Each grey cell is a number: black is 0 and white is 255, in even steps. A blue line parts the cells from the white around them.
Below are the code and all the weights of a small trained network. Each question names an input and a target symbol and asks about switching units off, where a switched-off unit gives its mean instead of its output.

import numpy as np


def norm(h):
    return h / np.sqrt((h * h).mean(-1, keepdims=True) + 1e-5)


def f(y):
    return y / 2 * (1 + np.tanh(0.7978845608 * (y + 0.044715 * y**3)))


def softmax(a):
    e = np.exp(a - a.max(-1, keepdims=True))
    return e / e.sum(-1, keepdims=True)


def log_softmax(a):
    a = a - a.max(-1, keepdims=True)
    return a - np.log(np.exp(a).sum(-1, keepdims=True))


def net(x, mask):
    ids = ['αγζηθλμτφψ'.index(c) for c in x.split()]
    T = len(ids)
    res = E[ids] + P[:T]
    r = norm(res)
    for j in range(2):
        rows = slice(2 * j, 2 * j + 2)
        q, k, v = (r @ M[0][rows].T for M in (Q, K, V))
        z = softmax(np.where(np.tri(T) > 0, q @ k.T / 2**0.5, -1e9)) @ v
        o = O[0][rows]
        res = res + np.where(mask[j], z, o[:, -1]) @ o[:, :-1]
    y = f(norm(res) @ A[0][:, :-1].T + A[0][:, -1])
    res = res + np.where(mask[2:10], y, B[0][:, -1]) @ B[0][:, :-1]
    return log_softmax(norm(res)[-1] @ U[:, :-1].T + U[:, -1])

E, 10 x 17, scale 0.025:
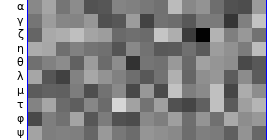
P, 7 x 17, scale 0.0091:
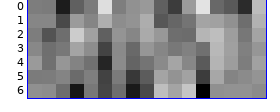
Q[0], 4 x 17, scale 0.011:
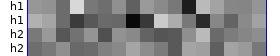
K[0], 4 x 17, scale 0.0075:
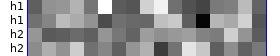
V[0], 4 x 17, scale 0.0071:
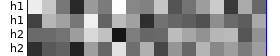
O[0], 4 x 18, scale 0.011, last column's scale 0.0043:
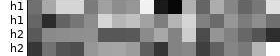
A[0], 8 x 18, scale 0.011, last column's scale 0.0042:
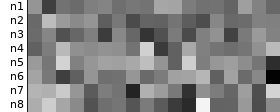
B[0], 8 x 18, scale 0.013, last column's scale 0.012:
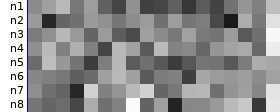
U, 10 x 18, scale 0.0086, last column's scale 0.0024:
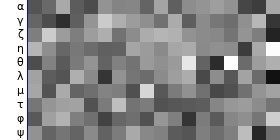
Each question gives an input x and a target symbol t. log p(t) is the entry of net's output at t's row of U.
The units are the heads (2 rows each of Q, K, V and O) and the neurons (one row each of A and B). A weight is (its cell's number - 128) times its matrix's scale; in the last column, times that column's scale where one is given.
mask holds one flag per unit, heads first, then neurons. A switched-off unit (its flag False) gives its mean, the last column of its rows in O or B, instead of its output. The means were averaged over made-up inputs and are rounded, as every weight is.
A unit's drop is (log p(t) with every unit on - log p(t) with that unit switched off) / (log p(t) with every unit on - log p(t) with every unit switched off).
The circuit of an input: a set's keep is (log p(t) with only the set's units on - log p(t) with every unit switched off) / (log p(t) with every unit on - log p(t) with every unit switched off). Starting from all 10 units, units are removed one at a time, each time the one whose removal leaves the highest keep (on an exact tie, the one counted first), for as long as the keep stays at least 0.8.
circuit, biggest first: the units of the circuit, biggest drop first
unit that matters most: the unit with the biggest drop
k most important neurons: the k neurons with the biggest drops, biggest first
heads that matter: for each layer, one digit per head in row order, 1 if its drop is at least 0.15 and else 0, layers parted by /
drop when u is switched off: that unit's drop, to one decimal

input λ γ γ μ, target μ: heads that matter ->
10
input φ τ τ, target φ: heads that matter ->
10
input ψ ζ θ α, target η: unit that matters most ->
h2
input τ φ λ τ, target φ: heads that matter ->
10
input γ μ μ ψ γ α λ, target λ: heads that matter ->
10
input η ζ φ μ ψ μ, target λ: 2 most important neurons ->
n3, n8
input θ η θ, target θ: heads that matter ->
11
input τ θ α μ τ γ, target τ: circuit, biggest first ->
h1, n5
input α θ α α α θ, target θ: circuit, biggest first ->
h1, h2
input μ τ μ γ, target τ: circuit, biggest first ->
h1, n7
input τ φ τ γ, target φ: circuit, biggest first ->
h1, n3
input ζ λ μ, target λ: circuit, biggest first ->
h2, h1, n7
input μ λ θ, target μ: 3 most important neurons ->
n2, n8, n3
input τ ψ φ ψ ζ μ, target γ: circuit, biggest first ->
h1
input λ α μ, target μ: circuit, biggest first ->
h1, h2, n3, n2
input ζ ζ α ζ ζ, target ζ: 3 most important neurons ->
n8, n2, n7
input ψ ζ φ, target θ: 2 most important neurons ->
n2, n8
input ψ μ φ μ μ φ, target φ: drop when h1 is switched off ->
1.4
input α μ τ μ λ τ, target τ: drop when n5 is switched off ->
0.1
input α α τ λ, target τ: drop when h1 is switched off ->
0.3
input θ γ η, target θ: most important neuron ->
n2
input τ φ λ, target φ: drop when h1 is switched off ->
0.7
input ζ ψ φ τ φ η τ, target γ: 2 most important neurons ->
n4, n8
